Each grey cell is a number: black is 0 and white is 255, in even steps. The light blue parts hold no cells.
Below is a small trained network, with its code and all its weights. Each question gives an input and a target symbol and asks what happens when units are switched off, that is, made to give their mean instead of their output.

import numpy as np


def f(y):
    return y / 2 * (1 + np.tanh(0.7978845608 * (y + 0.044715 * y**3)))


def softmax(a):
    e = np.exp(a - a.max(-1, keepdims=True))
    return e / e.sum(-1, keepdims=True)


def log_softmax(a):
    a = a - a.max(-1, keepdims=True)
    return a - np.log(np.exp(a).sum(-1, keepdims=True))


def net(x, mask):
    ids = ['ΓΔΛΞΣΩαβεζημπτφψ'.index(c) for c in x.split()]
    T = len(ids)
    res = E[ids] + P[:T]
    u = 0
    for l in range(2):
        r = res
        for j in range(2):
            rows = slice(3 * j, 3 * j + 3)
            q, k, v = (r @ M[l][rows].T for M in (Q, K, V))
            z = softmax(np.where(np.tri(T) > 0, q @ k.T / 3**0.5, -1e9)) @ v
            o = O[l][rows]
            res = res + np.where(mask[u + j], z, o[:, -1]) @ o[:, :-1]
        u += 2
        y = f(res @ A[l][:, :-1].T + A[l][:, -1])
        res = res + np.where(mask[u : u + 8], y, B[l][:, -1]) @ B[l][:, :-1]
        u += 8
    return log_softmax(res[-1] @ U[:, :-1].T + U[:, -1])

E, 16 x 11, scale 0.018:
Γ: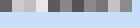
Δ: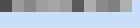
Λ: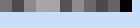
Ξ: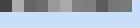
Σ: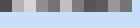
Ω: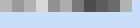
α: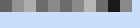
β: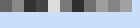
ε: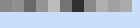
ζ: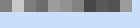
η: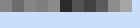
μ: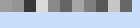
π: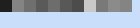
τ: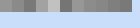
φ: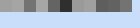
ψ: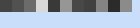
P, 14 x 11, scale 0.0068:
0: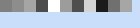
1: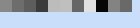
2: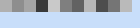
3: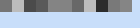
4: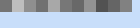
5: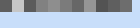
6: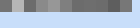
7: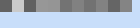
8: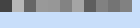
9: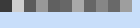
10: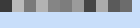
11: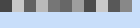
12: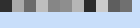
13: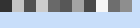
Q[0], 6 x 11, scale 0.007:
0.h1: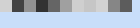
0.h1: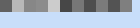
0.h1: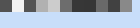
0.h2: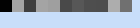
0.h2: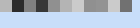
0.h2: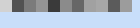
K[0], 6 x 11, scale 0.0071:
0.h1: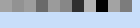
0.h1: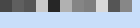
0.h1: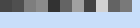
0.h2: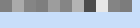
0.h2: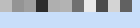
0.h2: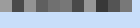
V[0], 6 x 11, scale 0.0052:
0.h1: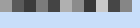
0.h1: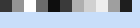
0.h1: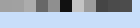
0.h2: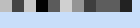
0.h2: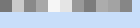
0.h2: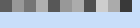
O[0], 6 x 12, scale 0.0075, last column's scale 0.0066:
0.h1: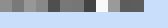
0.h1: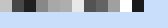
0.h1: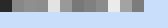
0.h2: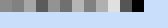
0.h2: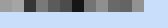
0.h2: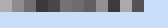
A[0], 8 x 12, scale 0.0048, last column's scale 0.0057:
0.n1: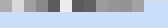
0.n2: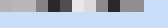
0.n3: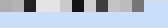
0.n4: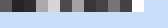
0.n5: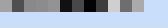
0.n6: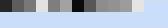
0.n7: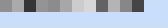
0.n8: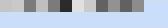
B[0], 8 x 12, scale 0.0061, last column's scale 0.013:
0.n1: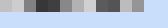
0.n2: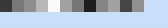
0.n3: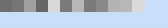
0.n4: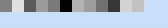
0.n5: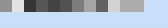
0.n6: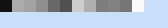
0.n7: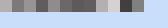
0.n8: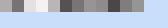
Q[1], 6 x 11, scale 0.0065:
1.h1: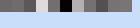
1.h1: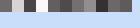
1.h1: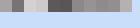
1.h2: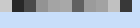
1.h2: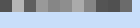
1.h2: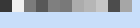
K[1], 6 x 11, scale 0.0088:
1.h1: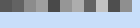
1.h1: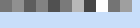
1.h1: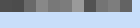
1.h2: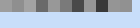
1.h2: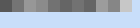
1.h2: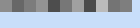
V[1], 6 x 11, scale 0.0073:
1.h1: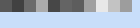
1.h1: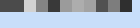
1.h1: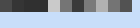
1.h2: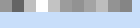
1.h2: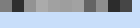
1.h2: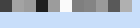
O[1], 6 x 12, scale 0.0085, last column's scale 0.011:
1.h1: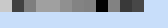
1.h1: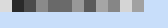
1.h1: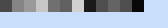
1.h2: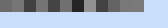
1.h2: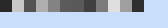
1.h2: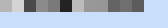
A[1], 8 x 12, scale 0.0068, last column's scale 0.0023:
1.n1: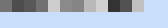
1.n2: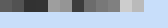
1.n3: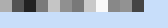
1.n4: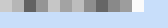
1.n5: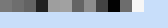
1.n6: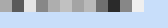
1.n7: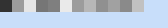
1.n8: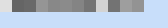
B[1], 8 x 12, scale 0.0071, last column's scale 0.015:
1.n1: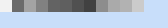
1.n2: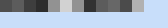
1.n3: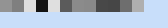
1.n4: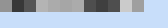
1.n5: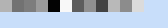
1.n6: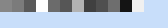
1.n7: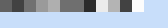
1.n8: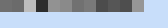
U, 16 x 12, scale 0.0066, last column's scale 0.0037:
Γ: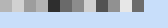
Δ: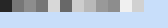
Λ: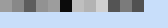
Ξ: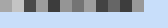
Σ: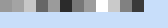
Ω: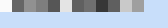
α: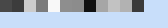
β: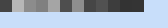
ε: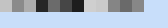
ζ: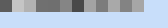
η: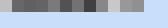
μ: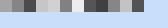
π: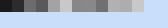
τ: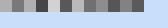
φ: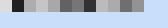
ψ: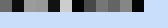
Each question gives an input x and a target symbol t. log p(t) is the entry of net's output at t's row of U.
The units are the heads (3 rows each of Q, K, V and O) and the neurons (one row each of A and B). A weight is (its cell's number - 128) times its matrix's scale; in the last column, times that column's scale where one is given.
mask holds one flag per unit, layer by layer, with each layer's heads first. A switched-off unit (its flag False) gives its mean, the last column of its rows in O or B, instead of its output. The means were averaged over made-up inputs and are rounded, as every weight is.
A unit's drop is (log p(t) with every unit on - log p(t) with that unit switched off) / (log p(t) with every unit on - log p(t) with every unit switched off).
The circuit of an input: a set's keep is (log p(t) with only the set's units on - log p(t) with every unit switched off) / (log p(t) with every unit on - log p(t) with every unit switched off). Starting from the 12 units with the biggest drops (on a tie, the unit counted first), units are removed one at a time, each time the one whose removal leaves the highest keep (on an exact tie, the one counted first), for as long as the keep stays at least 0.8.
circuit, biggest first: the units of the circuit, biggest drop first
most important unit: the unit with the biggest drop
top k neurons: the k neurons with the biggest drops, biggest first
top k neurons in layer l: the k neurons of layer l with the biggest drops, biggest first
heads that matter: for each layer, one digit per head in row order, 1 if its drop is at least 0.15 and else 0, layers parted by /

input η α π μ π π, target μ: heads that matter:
10 / 11
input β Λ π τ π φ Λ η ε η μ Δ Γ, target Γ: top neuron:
[0.n5]
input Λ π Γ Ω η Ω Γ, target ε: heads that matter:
00 / 11
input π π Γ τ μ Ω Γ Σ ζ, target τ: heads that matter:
10 / 11
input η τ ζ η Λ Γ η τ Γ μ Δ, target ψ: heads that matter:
00 / 10
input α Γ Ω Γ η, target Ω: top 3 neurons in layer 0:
[0.n5 0.n6 0.n2]
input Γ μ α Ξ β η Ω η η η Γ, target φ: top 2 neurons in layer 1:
[1.n7 1.n6]
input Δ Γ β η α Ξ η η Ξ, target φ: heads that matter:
00 / 01
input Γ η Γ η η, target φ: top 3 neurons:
[1.n7 1.n6 0.n5]
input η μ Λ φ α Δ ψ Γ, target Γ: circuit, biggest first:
[0.n1 1.n2]
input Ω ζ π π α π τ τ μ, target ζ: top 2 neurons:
[0.n5 0.n8]
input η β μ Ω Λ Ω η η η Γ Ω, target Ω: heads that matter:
10 / 11
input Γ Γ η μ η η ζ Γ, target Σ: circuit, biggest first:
[1.h1 1.n7]
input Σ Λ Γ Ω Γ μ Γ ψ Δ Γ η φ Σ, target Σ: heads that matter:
01 / 01
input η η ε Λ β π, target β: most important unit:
1.h1
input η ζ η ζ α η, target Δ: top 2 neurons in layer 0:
[0.n5 0.n3]
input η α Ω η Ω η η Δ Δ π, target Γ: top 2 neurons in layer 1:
[1.n7 1.n2]
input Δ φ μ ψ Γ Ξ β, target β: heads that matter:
11 / 11
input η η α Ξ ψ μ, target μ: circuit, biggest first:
[1.h1 1.n4]
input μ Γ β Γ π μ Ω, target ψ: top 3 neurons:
[0.n4 1.n7 1.n5]
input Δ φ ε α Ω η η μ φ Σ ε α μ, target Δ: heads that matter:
10 / 00
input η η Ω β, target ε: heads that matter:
00 / 01
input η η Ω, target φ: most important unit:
0.n4
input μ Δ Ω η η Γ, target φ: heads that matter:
00 / 01
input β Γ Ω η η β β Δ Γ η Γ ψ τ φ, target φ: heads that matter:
10 / 10
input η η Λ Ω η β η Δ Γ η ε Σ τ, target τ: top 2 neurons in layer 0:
[0.n6 0.n8]
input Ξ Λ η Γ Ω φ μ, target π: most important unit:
1.h2
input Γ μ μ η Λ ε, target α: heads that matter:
00 / 00
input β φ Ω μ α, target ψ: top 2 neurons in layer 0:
[0.n6 0.n4]
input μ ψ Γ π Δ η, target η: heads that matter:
10 / 11
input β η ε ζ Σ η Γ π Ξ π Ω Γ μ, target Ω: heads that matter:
01 / 01
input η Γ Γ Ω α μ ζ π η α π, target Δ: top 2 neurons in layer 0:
[0.n5 0.n1]
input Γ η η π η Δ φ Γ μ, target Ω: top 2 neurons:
[0.n6 0.n5]
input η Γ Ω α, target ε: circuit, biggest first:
[1.h1]
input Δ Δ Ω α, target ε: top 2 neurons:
[0.n6 1.n6]
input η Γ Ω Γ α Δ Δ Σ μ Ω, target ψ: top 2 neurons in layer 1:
[1.n7 1.n5]
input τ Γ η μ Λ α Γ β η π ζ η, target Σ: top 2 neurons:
[0.n5 1.n7]
